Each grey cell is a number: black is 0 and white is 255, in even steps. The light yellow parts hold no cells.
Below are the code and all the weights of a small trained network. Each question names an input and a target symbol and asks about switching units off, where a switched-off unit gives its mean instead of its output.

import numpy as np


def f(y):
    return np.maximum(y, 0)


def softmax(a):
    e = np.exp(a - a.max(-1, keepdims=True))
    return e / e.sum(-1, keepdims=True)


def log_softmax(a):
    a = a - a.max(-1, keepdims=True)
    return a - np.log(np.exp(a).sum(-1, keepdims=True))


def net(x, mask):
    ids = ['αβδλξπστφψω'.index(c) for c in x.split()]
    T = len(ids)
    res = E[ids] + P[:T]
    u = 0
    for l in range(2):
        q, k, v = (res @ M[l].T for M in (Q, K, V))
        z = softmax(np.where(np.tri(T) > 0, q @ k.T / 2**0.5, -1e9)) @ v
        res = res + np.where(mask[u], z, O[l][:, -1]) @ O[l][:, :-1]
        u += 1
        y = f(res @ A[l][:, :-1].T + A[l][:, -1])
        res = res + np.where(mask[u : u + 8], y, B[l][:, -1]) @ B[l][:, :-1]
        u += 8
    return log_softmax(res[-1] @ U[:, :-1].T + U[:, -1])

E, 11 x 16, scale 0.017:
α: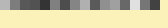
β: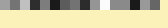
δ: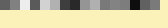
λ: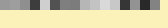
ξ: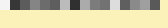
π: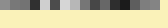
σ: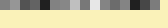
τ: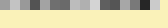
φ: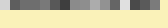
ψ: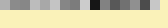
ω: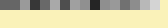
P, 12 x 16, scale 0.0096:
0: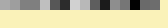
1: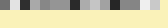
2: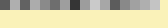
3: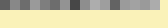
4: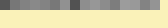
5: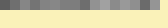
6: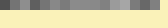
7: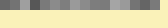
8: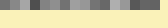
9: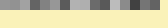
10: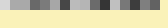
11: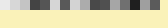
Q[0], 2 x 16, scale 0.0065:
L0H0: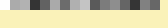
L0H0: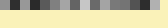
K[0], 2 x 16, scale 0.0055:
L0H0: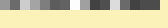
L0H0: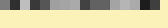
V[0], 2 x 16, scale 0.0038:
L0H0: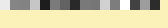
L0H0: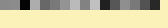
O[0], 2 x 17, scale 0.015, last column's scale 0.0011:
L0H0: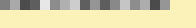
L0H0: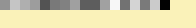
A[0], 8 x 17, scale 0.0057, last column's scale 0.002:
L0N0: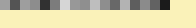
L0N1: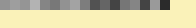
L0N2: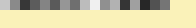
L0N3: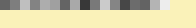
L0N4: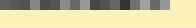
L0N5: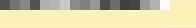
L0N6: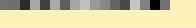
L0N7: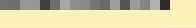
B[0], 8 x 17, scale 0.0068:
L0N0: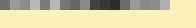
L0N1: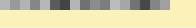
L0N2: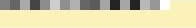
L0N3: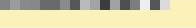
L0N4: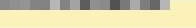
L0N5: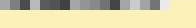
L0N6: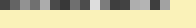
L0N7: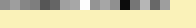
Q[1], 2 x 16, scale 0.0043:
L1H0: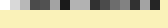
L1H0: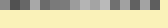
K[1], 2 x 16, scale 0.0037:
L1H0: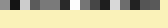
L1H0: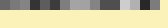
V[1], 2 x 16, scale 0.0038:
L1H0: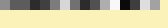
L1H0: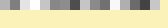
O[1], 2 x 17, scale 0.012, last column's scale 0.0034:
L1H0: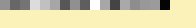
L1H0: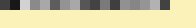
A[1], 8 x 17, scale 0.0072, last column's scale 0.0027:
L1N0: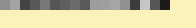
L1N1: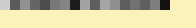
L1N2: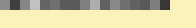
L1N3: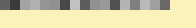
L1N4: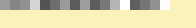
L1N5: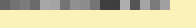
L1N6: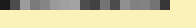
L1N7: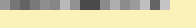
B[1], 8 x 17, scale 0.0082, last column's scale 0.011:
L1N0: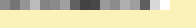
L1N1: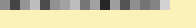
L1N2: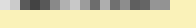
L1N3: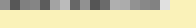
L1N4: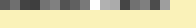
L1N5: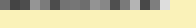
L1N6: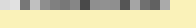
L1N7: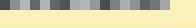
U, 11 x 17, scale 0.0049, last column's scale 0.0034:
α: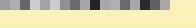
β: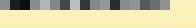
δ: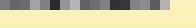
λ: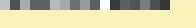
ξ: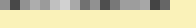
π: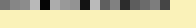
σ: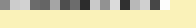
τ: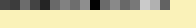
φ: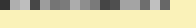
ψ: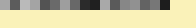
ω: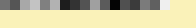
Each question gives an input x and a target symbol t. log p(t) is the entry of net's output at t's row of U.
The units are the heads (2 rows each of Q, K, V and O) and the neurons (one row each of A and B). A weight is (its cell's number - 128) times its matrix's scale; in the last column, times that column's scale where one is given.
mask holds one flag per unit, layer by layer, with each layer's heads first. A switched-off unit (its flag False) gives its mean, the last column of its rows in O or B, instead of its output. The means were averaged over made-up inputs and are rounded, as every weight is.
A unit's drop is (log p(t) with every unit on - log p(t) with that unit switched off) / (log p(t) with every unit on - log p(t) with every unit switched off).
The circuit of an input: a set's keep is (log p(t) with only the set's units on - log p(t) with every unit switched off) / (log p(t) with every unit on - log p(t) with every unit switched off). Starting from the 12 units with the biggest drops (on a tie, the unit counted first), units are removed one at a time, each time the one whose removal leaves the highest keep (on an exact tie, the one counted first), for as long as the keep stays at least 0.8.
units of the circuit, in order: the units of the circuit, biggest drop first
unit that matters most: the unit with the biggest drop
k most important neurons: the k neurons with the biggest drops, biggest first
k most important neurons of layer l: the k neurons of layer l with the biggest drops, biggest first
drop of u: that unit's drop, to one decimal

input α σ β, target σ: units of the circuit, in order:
[L1H0]
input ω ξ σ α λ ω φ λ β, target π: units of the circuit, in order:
[L1H0 L1N1 L0H0 L0N4]
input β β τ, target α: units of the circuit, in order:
[L1H0 L0H0]
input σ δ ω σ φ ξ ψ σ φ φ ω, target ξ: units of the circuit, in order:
[L1H0 L0H0 L1N3 L0N5]
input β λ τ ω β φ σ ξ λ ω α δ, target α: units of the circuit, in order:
[L1H0 L0H0 L1N0]
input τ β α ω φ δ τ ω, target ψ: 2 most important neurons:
[L1N6 L0N1]
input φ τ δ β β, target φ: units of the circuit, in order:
[L0H0 L1N7 L1H0]
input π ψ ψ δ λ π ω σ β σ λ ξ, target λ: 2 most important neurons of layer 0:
[L0N7 L0N3]
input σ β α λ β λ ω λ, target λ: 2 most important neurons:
[L0N2 L1N3]
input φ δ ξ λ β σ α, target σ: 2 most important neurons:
[L0N6 L1N5]
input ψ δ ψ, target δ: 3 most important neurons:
[L1N0 L1N6 L1N3]
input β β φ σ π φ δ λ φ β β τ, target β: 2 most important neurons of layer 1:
[L1N5 L1N3]
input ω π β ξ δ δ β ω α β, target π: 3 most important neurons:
[L1N1 L0N4 L0N5]
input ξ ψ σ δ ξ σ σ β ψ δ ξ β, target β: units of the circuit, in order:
[L0H0 L1N5]
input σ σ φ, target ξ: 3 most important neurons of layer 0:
[L0N5 L0N6 L0N7]
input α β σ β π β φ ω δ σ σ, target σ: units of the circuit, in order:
[L0H0 L1N5]
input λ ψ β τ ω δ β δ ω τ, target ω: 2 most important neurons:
[L0N2 L1N3]
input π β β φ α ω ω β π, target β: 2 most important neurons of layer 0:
[L0N1 L0N5]
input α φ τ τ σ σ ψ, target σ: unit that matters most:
L1N4
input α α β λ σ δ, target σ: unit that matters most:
L0N2
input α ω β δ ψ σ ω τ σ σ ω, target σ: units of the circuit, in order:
[L1H0 L0H0 L1N0]
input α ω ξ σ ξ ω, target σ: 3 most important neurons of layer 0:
[L0N2 L0N3 L0N6]
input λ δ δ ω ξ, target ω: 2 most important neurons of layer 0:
[L0N2 L0N0]
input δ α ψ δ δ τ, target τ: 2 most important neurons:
[L0N5 L1N7]
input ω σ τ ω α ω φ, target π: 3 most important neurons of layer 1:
[L1N1 L1N4 L1N7]
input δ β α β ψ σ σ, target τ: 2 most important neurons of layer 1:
[L1N6 L1N1]
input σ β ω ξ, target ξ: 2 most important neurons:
[L1N3 L0N2]
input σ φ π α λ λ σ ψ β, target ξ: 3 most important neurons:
[L1N3 L0N3 L0N5]
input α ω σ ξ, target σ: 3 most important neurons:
[L1N4 L1N5 L1N3]
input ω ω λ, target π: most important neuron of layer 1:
[L1N1]
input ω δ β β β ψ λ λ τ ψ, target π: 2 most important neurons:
[L1N1 L1N4]
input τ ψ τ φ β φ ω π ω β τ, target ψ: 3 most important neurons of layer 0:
[L0N1 L0N2 L0N5]
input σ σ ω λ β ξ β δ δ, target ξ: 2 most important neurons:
[L1N3 L0N5]
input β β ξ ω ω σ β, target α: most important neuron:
[L1N0]
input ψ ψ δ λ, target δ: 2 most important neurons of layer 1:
[L1N6 L1N0]
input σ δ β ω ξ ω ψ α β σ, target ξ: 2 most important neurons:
[L1N3 L0N5]
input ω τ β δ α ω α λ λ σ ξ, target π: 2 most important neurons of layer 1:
[L1N1 L1N3]
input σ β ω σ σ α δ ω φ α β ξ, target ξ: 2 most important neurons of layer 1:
[L1N3 L1N7]
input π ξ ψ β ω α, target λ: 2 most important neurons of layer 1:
[L1N2 L1N3]
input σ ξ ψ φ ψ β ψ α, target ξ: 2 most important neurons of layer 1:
[L1N3 L1N4]
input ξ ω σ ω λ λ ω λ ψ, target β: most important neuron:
[L1N4]
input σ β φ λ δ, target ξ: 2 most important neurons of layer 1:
[L1N3 L1N2]
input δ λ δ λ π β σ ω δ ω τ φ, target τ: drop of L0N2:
0.1
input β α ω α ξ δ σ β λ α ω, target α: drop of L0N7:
0.0
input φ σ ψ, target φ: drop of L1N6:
0.1
